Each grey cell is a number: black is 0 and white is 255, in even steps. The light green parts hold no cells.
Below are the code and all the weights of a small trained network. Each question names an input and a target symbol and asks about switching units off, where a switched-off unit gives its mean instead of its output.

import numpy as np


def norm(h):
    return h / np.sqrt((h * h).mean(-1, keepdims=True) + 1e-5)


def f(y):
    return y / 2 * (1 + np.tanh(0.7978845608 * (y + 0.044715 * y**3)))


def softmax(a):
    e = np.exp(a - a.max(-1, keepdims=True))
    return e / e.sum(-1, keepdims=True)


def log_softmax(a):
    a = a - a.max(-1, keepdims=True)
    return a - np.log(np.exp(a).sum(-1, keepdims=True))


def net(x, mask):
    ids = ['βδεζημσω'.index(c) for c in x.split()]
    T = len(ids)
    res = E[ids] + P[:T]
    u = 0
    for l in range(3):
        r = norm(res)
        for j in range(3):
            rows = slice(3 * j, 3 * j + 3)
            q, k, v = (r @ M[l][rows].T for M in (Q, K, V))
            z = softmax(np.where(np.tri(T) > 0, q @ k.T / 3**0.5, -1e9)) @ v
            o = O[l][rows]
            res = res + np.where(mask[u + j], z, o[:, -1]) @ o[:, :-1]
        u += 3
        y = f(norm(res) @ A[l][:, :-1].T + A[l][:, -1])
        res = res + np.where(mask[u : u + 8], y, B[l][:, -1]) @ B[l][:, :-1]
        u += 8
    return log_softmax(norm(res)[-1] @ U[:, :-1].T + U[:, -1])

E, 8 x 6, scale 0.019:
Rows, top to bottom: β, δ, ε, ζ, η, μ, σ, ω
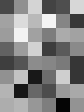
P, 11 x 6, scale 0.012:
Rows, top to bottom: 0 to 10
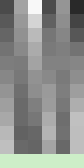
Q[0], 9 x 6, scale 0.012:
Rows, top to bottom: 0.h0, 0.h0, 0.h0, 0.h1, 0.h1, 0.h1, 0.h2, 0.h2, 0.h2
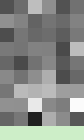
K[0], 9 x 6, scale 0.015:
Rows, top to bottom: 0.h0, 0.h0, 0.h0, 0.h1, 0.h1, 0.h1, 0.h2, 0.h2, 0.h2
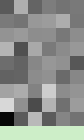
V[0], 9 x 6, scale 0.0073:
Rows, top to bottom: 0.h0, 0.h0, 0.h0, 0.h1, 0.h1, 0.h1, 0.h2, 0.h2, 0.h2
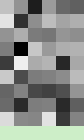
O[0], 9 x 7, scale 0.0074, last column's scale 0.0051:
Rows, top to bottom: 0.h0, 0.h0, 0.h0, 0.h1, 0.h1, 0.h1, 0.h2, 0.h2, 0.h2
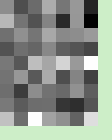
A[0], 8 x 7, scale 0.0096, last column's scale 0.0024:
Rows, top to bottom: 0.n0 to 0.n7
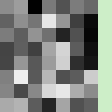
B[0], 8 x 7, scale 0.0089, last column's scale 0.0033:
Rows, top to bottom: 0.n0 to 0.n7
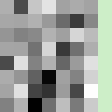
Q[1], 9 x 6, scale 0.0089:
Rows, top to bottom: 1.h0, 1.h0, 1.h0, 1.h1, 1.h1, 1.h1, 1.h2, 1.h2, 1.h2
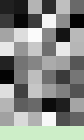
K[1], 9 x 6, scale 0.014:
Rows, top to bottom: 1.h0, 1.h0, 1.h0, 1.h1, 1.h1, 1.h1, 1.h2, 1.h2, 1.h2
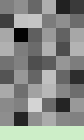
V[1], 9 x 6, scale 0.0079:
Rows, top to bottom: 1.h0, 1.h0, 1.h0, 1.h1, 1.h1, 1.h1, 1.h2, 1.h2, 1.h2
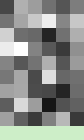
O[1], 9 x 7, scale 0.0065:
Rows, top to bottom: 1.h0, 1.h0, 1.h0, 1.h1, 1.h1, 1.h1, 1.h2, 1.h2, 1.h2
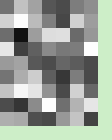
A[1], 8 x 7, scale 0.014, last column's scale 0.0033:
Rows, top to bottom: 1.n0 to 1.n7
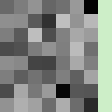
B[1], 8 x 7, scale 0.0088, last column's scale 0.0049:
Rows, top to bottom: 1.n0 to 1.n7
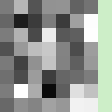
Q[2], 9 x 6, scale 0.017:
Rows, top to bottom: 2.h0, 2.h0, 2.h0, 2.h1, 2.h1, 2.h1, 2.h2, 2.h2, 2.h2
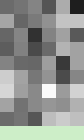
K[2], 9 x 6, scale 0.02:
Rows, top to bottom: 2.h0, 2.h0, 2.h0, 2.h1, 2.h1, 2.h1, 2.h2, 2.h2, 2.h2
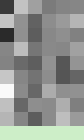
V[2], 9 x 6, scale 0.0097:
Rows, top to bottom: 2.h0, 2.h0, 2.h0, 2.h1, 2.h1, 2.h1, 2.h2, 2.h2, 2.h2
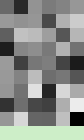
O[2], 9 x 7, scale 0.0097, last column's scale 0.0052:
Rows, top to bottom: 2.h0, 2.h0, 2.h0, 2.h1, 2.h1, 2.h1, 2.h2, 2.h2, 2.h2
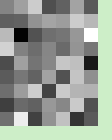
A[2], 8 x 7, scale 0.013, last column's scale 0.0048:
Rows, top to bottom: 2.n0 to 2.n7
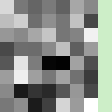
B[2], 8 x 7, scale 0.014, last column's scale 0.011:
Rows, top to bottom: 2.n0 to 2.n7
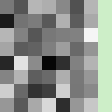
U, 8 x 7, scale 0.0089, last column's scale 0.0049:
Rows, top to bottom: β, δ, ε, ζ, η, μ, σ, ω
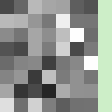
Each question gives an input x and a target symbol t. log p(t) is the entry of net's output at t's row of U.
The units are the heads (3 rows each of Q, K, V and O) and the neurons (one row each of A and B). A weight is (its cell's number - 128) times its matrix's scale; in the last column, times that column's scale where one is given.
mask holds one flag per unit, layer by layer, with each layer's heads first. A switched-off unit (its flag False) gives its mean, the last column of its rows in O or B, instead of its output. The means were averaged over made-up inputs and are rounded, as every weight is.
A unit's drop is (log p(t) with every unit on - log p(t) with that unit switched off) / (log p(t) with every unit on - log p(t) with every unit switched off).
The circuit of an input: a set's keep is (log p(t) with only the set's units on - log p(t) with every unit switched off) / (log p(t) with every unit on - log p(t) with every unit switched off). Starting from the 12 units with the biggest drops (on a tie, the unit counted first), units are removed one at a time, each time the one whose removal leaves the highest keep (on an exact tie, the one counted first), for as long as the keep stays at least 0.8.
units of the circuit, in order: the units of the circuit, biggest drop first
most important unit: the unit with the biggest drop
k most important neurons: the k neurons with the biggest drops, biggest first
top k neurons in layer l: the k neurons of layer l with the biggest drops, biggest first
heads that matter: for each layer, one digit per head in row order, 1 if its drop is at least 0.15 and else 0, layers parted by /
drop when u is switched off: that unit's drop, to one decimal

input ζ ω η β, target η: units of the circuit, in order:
(1.h0, 2.n4)
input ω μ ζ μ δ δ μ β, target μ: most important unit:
0.n0
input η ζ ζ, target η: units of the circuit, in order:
(0.h2, 2.n4)
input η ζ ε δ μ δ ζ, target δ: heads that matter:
001 / 000 / 001
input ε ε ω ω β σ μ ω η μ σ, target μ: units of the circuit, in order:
(0.h1, 2.h2)
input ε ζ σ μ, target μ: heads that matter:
000 / 000 / 101
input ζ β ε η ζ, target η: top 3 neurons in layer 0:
(0.n3, 0.n5, 0.n6)
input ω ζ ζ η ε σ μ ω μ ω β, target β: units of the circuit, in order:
(1.h0, 0.h1, 1.n3)
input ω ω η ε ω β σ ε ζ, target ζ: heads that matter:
000 / 100 / 000
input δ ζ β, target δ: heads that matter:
000 / 000 / 001
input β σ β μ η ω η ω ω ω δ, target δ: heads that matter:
001 / 001 / 001
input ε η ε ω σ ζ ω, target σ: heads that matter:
010 / 100 / 000
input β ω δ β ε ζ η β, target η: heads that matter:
000 / 110 / 000
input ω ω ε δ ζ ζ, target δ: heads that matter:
000 / 000 / 001
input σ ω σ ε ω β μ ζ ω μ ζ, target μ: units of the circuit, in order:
(2.h2)
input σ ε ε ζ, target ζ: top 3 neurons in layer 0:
(0.n4, 0.n3, 0.n0)
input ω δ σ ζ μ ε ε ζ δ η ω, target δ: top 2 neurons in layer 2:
(2.n7, 2.n0)
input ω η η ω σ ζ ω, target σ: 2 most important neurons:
(0.n5, 2.n6)
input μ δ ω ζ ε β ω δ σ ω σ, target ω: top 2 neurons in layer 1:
(1.n6, 1.n7)
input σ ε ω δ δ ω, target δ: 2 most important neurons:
(0.n7, 0.n6)
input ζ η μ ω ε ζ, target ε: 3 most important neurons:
(0.n6, 1.n2, 2.n7)
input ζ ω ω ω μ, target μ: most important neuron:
(2.n7)
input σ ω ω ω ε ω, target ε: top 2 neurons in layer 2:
(2.n0, 2.n7)
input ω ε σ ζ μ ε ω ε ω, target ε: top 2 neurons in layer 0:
(0.n6, 0.n5)
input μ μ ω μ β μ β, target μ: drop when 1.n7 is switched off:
0.0
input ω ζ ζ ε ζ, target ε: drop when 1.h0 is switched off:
0.1
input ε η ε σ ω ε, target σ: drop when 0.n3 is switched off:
0.1
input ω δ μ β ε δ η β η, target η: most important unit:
1.n6
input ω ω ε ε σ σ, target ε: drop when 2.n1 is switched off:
0.1
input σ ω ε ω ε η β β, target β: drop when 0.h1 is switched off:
0.2
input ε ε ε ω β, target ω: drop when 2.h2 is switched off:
0.2
